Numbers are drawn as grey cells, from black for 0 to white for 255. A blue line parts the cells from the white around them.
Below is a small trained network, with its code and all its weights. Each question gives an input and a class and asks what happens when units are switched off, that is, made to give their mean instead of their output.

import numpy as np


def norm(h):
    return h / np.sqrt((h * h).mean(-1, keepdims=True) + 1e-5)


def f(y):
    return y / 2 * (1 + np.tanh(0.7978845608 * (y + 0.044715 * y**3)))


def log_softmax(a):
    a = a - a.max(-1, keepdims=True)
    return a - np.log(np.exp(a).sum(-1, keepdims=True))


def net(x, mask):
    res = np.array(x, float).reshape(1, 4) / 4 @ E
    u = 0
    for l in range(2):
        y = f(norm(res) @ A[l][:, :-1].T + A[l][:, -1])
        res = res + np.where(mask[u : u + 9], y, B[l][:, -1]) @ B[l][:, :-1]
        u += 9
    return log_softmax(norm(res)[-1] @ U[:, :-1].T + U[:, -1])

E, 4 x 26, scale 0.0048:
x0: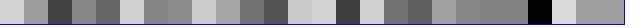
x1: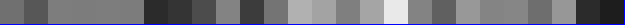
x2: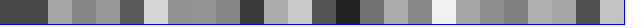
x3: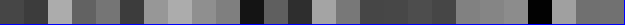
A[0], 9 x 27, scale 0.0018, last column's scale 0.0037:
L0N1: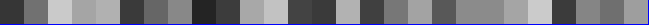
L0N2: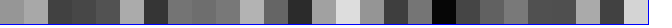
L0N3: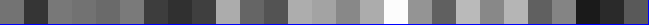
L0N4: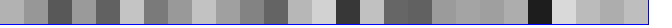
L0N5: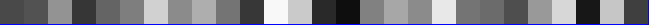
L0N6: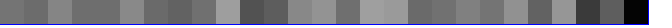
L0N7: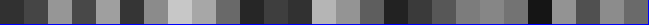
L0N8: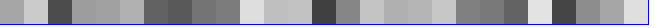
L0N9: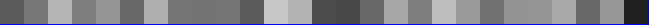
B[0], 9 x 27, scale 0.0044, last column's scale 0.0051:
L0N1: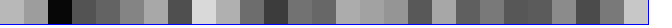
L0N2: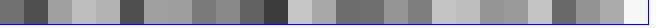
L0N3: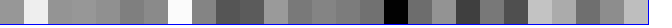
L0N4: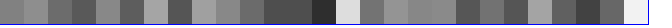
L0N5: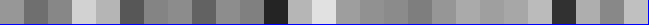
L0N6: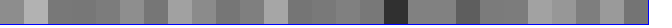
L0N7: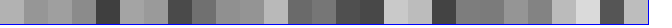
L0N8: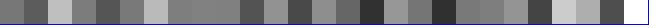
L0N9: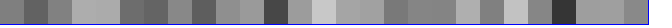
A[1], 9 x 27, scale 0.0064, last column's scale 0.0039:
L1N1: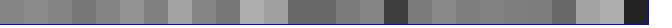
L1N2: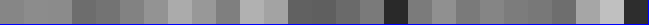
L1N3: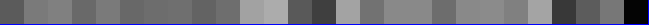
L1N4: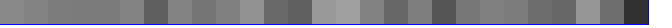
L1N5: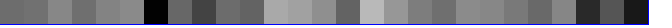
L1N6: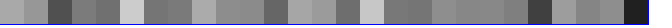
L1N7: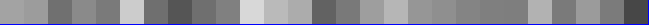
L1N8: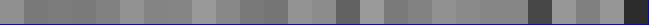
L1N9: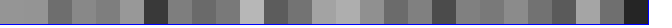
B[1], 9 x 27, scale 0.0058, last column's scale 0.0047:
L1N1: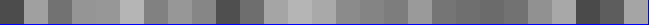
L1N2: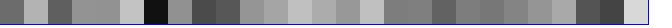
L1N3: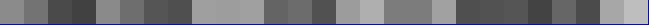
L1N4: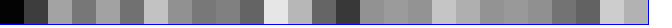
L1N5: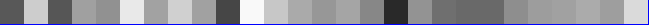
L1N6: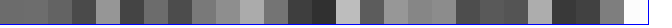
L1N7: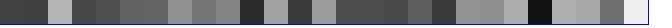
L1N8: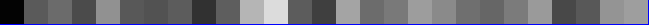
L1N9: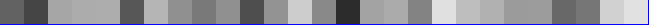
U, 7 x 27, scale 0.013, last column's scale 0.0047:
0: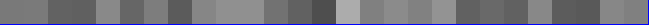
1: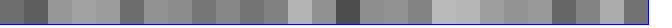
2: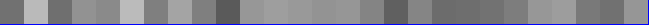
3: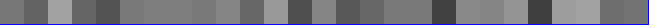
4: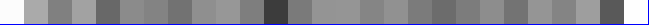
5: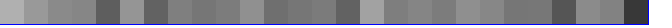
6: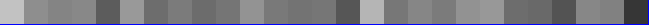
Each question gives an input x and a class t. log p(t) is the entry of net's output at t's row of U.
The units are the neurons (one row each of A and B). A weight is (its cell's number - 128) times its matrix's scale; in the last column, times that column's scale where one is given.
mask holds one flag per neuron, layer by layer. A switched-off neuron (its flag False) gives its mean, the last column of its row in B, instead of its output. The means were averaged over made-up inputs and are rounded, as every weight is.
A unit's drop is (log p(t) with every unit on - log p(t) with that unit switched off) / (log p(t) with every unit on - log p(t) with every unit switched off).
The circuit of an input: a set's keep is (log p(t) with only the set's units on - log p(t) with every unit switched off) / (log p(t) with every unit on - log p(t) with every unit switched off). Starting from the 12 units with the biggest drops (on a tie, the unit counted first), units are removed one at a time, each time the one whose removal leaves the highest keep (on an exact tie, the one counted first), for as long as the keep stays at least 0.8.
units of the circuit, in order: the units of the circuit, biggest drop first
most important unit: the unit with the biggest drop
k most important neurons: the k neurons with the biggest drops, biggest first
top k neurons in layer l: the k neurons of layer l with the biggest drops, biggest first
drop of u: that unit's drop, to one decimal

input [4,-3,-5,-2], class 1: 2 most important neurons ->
L1N9, L0N1
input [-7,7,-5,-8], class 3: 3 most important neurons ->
L1N7, L0N4, L1N6
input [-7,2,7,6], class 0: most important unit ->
L0N2
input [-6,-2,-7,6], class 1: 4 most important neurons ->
L0N4, L1N4, L0N8, L1N9
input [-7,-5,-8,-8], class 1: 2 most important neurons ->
L1N9, L0N4
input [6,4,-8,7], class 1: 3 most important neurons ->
L1N9, L0N8, L1N4
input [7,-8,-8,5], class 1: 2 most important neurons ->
L1N9, L1N4
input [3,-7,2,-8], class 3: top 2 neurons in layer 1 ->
L1N7, L1N5
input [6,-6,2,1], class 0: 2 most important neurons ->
L1N6, L0N3
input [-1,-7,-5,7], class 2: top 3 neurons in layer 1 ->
L1N2, L1N7, L1N1
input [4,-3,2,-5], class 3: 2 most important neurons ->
L1N7, L0N1
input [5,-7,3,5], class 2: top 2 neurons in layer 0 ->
L0N1, L0N8
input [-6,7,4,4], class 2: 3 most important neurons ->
L1N5, L0N4, L1N6
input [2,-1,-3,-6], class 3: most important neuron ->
L1N7
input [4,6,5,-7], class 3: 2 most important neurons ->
L1N7, L0N2
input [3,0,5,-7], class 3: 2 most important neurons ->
L1N7, L0N2
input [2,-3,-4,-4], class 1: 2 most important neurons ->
L0N7, L1N9
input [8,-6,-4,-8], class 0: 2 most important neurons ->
L1N6, L0N7
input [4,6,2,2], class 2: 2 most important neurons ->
L1N5, L0N1
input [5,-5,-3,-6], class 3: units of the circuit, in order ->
L1N7
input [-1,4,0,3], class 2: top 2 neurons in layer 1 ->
L1N7, L1N5
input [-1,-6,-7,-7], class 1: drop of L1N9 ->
0.7
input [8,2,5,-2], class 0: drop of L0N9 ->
0.0
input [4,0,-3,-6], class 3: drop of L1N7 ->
0.7
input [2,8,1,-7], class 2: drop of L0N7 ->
0.1
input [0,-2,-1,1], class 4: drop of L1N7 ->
0.1
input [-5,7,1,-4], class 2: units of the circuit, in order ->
L1N5
